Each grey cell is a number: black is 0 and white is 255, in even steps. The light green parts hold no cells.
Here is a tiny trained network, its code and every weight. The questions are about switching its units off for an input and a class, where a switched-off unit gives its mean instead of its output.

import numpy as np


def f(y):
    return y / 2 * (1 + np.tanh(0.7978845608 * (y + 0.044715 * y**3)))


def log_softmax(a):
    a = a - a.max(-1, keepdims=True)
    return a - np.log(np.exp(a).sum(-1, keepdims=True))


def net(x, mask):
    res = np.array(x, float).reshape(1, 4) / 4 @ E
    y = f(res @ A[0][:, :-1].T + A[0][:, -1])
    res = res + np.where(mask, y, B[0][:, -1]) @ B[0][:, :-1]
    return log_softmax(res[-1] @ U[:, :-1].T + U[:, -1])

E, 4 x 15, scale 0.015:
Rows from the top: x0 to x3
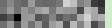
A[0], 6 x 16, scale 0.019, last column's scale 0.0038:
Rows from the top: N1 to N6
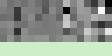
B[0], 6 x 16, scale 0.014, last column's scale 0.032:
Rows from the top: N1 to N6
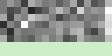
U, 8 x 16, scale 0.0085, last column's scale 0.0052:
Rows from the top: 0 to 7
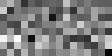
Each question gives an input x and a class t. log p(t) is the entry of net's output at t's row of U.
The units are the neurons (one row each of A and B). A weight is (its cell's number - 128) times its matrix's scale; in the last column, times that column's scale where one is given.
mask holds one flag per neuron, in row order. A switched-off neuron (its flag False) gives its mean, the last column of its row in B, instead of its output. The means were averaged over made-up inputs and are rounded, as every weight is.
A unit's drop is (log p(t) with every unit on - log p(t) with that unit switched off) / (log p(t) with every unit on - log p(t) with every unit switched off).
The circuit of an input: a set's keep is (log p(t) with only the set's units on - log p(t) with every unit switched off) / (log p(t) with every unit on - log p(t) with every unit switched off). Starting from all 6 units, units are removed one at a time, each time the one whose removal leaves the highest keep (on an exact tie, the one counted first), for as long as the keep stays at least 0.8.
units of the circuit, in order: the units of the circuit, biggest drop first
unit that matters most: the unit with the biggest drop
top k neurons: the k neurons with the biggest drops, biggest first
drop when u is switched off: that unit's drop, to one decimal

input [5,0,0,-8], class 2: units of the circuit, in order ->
[N2; N5]
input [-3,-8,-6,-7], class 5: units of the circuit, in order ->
[N5; N4]
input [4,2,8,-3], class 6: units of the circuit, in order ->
[N3; N5]
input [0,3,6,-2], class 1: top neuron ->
[N3]
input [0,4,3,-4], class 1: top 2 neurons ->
[N4; N1]
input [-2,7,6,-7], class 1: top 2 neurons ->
[N4; N1]
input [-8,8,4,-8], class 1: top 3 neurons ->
[N4; N1; N3]
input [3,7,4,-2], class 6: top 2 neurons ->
[N2; N3]
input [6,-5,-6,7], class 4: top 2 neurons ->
[N1; N2]
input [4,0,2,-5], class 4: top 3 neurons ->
[N2; N5; N6]
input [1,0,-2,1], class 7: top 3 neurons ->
[N2; N3; N5]
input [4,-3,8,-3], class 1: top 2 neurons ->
[N3; N4]
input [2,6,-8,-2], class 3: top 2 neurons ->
[N4; N3]
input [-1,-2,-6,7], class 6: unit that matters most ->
N2
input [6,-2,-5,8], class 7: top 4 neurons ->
[N2; N4; N1; N3]
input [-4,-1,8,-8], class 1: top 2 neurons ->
[N3; N4]
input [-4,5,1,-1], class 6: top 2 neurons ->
[N2; N4]
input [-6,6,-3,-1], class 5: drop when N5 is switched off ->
0.2
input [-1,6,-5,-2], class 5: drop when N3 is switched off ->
0.2
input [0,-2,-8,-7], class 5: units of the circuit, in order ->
[N5]
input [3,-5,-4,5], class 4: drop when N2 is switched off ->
0.2
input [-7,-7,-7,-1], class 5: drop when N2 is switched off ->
0.0
